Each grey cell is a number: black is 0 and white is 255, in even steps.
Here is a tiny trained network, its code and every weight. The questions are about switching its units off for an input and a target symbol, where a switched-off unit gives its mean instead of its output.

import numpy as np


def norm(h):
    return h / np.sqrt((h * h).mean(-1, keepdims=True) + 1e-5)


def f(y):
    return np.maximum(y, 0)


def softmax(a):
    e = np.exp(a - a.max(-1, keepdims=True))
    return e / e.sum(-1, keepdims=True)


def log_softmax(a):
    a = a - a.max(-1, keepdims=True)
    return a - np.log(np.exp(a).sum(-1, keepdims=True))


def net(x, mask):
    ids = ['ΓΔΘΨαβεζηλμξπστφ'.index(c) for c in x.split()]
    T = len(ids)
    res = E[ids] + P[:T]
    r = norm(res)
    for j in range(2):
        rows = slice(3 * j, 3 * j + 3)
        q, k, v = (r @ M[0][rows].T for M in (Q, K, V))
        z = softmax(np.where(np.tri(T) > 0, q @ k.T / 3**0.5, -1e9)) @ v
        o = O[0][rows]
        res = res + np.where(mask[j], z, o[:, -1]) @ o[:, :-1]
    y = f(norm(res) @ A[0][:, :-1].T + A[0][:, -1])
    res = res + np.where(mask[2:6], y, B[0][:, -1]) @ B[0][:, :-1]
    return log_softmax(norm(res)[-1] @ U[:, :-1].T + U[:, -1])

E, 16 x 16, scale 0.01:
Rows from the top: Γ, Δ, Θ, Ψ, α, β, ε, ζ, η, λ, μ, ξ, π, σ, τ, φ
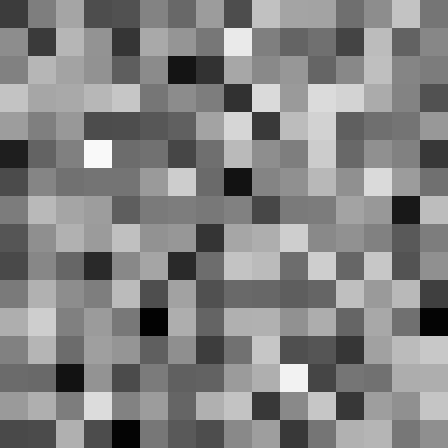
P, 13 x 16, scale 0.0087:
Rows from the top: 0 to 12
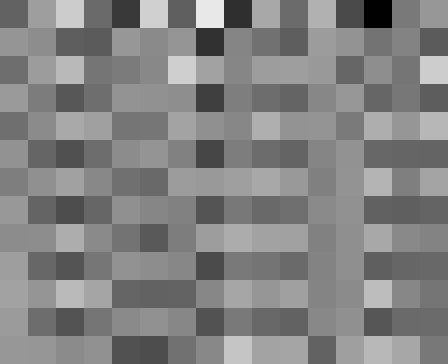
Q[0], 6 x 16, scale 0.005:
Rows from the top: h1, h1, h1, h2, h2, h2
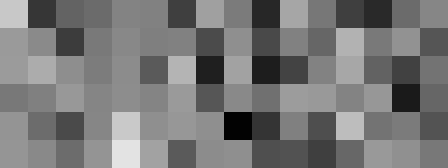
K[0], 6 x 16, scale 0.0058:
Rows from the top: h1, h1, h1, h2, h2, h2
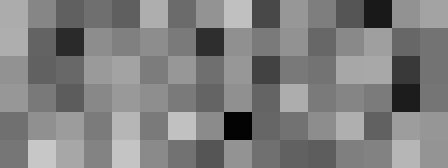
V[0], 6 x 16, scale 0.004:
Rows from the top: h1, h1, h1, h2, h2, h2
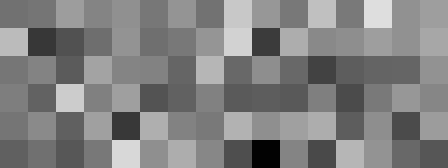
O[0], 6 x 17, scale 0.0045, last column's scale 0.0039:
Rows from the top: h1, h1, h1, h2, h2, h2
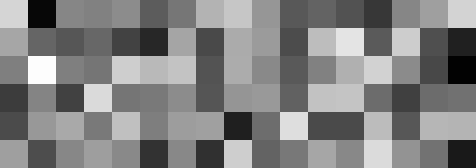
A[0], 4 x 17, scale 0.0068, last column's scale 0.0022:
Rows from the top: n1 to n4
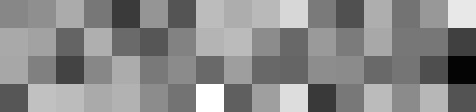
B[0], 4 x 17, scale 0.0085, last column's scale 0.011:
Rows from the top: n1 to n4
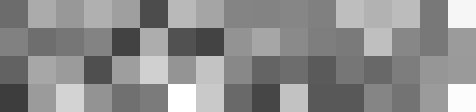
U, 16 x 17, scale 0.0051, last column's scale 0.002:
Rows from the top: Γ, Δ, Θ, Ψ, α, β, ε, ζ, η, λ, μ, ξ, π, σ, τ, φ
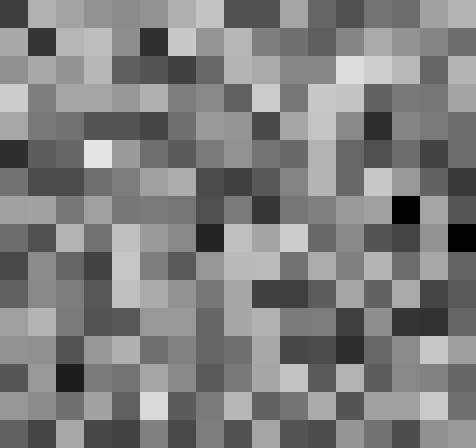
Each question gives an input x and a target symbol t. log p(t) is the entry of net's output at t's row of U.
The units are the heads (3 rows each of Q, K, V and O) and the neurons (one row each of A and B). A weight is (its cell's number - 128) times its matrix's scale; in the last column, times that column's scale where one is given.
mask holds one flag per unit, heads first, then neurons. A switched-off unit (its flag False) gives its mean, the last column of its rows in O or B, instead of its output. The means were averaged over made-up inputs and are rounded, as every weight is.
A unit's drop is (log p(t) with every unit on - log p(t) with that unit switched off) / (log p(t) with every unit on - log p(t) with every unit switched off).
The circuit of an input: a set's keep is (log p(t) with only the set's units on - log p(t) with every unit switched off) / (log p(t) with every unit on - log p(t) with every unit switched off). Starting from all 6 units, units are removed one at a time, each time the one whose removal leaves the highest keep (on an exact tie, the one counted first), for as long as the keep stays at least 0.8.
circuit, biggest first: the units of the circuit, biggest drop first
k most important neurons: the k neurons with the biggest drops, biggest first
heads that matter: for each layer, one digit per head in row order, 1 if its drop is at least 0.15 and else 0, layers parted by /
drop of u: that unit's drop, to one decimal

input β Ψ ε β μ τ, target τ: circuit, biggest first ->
n4, h1, n1
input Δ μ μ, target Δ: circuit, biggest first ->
h2, n4, h1, n1
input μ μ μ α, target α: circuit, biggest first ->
h1, n4
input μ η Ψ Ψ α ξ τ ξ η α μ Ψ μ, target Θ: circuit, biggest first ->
h2, n4, n2
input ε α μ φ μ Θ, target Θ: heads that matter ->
00
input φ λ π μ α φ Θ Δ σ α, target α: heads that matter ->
10
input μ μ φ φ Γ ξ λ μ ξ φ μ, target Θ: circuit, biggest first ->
h2, n4
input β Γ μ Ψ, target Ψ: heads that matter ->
01
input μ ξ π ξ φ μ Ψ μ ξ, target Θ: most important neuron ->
n2
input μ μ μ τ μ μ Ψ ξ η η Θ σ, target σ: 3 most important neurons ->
n4, n1, n3
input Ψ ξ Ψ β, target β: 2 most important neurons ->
n4, n1
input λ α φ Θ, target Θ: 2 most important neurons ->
n4, n3
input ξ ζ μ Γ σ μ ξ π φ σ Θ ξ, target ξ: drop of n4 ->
0.5
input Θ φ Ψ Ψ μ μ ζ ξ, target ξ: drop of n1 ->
0.4
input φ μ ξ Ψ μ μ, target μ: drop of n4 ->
0.4
